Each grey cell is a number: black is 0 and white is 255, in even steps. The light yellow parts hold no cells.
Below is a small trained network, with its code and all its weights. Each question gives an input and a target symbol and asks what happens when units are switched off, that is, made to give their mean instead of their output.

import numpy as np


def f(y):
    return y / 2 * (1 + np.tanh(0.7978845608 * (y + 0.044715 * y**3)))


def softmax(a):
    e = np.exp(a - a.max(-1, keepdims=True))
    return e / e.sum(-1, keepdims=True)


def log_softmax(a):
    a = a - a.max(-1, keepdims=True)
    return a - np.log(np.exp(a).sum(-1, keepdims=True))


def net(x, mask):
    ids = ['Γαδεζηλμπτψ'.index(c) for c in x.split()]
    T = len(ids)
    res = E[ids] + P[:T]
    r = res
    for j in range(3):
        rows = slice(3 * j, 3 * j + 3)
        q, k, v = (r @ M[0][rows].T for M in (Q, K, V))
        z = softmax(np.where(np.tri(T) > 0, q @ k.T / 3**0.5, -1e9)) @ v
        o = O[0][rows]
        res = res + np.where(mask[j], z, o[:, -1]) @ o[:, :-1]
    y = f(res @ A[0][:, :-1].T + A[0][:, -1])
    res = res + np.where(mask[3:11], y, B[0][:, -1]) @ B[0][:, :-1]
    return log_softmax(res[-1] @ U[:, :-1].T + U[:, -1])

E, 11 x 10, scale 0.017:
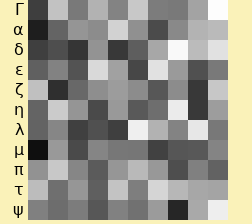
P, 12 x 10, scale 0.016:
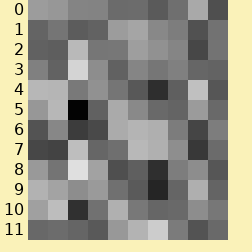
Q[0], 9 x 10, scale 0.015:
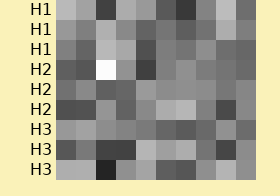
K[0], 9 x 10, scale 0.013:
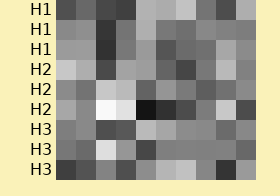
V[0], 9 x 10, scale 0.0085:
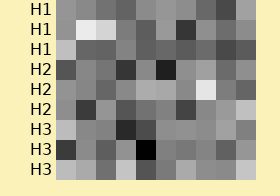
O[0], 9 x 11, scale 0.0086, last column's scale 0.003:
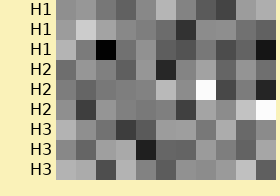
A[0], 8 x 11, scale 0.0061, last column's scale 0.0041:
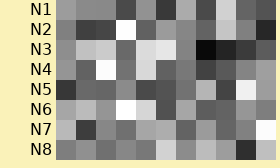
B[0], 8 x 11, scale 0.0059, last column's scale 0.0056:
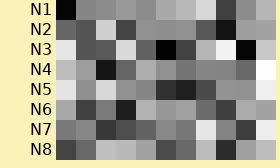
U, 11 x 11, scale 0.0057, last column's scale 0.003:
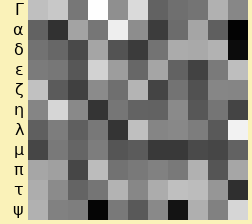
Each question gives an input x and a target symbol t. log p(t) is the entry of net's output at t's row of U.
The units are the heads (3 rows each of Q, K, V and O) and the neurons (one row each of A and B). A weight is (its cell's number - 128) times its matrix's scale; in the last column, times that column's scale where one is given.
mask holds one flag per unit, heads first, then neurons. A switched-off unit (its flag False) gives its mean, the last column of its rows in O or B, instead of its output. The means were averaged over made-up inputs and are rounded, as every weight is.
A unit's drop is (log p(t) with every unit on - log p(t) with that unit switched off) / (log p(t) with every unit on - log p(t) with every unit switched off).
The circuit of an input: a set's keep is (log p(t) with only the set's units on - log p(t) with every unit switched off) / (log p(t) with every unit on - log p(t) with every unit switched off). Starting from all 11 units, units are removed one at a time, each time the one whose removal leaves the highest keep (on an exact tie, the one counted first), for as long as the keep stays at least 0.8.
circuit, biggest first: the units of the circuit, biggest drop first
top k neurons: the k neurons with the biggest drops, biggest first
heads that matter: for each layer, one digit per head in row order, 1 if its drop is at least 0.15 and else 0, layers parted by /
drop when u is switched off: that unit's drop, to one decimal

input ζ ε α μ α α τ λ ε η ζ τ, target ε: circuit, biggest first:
[H2; H3]
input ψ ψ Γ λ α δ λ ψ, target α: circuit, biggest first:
[H3]
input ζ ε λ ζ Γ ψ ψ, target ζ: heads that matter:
110
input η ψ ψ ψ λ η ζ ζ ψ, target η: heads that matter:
110
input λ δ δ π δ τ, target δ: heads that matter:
011
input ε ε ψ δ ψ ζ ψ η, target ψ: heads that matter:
010
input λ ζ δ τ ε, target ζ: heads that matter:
110
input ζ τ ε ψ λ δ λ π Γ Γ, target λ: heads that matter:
111
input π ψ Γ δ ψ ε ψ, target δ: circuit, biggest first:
[H3; H2]
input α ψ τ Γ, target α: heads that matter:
101
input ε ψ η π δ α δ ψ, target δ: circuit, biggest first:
[H3; H1]
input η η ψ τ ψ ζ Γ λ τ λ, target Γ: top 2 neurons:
[N7; N8]
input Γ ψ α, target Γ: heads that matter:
101
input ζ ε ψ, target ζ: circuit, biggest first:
[H1; H2]
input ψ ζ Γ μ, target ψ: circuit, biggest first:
[H2; H3]
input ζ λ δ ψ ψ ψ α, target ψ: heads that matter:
010
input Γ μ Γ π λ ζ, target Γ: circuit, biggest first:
[H1; H3]
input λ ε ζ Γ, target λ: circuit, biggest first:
[H3; H2]
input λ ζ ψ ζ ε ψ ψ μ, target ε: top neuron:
[N7]
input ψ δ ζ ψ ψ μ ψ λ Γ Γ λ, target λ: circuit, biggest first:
[H3; H1; H2]
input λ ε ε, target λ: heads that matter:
011
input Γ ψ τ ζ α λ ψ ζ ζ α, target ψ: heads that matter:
110
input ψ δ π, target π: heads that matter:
000
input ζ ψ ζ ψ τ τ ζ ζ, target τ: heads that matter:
001
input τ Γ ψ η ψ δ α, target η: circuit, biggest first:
[H2; H1]
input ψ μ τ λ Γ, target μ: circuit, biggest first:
[H3]
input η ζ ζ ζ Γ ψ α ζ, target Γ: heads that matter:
101
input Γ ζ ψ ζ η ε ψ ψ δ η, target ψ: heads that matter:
110
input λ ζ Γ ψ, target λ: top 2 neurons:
[N5; N1]
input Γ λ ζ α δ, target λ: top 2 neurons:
[N2; N3]
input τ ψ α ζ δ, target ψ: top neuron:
[N5]
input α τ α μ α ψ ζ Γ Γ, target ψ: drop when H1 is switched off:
0.1
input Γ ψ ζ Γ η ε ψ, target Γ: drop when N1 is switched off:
0.0
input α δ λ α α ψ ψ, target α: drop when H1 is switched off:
0.2
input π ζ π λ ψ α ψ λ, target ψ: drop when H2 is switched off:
1.2
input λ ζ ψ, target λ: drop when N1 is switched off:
0.1
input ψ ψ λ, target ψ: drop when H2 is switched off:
1.3
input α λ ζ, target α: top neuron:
[N5]
